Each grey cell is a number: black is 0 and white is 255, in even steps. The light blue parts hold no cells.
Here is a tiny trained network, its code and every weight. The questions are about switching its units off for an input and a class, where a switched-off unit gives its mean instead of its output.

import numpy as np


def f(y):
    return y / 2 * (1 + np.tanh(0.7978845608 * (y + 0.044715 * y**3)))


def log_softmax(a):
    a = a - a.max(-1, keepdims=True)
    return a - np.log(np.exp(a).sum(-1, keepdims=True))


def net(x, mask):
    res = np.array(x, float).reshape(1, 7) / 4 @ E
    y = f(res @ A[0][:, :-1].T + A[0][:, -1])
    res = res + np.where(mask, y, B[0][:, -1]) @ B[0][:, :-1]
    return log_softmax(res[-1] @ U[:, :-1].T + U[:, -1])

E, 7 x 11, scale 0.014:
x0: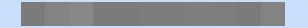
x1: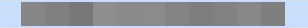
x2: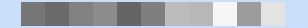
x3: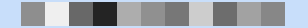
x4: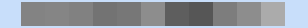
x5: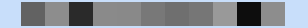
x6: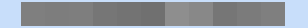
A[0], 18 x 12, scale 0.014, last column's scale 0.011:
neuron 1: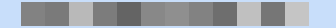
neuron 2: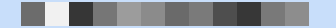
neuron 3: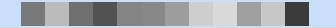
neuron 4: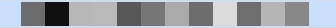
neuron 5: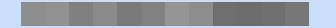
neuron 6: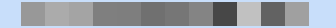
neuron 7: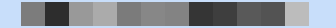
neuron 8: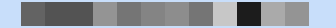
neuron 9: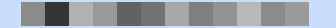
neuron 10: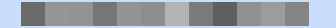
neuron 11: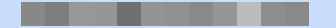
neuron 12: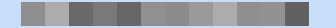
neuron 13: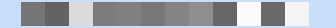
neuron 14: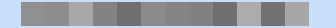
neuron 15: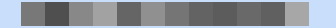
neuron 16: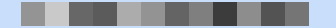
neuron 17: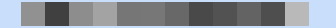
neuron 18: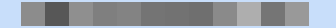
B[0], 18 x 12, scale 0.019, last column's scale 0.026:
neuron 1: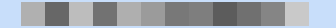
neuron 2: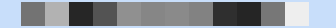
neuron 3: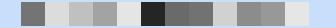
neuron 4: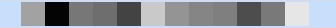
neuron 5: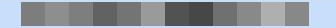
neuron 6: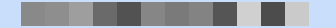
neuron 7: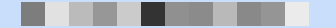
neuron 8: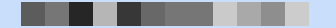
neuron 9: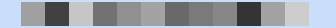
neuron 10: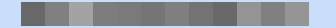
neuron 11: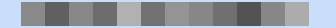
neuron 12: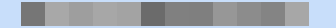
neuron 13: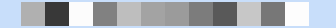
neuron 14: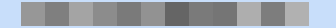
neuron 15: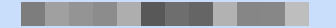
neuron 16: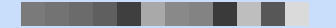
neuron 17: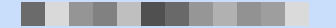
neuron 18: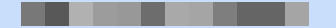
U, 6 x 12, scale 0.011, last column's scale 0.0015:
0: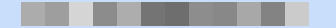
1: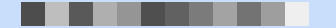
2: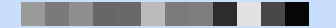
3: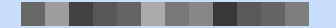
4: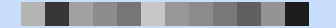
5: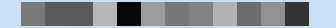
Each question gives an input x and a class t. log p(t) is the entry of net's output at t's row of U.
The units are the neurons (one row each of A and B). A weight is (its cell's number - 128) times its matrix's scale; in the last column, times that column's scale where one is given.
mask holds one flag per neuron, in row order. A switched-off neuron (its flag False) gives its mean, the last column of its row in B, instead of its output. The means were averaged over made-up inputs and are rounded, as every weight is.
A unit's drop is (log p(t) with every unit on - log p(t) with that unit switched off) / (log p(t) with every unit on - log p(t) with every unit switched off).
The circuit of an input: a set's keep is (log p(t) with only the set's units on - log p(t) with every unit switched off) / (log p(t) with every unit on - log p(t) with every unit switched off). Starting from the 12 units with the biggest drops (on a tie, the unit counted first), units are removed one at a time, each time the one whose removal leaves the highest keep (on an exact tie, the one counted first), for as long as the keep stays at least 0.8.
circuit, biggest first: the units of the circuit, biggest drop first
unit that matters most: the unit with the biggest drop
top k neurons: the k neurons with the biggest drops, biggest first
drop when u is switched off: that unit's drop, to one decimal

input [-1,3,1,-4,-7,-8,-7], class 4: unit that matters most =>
neuron 4
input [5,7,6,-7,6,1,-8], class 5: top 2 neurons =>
(neuron 8; neuron 13)
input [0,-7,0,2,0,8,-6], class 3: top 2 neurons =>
(neuron 2; neuron 7)
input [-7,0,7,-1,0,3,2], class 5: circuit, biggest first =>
(neuron 4; neuron 8)
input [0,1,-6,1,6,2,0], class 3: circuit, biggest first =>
(neuron 3; neuron 2)
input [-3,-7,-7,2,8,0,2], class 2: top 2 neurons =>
(neuron 16; neuron 6)
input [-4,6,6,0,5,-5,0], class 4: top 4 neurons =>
(neuron 4; neuron 7; neuron 17; neuron 9)
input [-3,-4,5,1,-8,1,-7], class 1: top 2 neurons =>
(neuron 13; neuron 3)
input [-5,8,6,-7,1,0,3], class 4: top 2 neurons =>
(neuron 9; neuron 4)
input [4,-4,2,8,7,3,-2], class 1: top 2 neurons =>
(neuron 3; neuron 13)
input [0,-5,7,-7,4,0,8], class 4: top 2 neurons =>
(neuron 9; neuron 4)
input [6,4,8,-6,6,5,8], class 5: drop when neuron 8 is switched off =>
0.4
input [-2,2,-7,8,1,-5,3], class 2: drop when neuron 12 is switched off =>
0.0
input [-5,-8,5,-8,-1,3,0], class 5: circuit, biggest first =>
(neuron 8)
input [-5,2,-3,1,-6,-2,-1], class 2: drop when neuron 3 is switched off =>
0.3
